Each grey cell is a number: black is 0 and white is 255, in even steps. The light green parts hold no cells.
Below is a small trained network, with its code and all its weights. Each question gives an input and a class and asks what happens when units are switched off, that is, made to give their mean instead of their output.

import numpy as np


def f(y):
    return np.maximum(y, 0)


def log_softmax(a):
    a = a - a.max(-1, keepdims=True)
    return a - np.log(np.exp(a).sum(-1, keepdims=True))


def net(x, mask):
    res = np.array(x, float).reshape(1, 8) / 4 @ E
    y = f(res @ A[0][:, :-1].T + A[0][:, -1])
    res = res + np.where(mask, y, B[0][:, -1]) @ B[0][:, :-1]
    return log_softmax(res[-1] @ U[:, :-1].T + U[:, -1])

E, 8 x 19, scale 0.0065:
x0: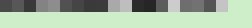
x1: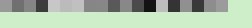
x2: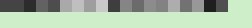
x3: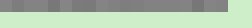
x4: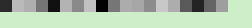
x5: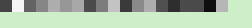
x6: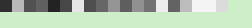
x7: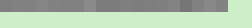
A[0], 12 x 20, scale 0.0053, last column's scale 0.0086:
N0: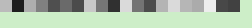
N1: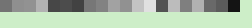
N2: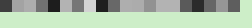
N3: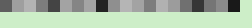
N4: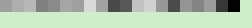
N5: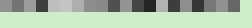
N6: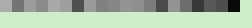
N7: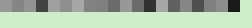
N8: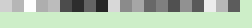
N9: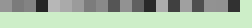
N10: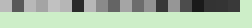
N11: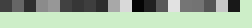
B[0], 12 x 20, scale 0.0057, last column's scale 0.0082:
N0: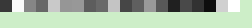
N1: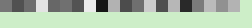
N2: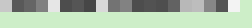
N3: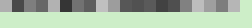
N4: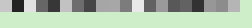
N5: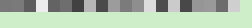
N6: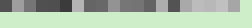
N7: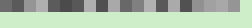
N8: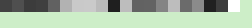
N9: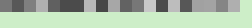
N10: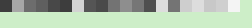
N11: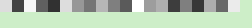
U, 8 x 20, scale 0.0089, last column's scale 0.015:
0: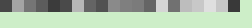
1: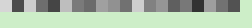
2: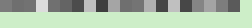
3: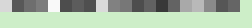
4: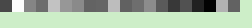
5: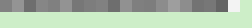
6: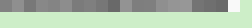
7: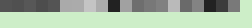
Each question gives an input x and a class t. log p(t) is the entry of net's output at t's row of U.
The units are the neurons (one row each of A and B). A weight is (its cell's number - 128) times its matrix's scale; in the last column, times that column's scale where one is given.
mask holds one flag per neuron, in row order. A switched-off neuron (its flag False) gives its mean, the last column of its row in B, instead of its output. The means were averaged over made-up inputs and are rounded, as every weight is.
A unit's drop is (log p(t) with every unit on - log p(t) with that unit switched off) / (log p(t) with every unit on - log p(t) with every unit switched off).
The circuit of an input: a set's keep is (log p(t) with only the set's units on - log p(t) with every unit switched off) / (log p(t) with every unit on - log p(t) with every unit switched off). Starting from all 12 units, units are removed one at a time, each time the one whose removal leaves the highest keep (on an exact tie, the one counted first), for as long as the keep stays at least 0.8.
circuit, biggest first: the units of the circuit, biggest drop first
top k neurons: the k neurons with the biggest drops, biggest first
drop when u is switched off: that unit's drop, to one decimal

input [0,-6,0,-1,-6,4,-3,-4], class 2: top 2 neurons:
(N2; N1)
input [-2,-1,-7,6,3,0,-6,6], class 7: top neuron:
(N8)
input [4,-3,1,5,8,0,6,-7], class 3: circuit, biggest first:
(N2; N3)
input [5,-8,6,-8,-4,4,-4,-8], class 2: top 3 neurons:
(N1; N8; N0)
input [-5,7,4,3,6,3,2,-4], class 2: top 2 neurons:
(N5; N9)
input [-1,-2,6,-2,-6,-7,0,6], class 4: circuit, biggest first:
(N0; N2)
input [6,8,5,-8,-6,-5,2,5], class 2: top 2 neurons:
(N5; N9)
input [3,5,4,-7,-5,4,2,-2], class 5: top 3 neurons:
(N0; N2; N3)
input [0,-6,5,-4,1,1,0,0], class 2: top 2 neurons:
(N8; N1)
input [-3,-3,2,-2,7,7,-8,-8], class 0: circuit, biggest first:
(N10; N6)
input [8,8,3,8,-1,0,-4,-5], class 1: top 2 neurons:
(N11; N1)
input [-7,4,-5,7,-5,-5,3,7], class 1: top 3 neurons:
(N4; N2; N10)
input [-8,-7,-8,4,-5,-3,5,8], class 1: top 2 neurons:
(N4; N10)
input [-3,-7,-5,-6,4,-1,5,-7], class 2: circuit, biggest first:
(N1)
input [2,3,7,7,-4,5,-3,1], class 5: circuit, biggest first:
(N0; N8; N2)
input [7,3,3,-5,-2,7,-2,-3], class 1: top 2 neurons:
(N11; N0)
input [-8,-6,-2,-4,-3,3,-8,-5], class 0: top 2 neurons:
(N10; N6)
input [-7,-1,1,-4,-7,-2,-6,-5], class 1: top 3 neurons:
(N4; N2; N3)
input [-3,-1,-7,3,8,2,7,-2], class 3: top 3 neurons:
(N2; N3; N10)
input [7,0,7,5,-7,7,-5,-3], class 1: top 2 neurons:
(N11; N0)
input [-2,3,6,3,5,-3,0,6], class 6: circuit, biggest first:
(N8)
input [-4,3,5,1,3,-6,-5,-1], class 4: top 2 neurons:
(N0; N8)
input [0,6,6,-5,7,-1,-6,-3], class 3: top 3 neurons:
(N2; N3; N8)
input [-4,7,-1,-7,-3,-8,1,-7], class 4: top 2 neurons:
(N0; N1)
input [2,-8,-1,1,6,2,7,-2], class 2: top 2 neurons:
(N1; N10)
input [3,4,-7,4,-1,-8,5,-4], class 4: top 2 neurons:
(N0; N10)
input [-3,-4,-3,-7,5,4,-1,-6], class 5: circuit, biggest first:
(N0)
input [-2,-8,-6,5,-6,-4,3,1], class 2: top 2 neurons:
(N1; N2)
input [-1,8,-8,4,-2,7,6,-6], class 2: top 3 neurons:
(N5; N9; N0)
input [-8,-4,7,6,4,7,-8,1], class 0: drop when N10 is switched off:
0.7
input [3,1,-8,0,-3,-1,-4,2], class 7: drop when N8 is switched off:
0.7
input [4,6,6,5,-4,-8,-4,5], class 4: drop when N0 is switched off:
0.9
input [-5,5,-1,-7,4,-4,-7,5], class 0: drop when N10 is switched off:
0.8
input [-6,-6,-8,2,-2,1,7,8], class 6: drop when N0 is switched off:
-0.1
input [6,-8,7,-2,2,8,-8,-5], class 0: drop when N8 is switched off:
0.0
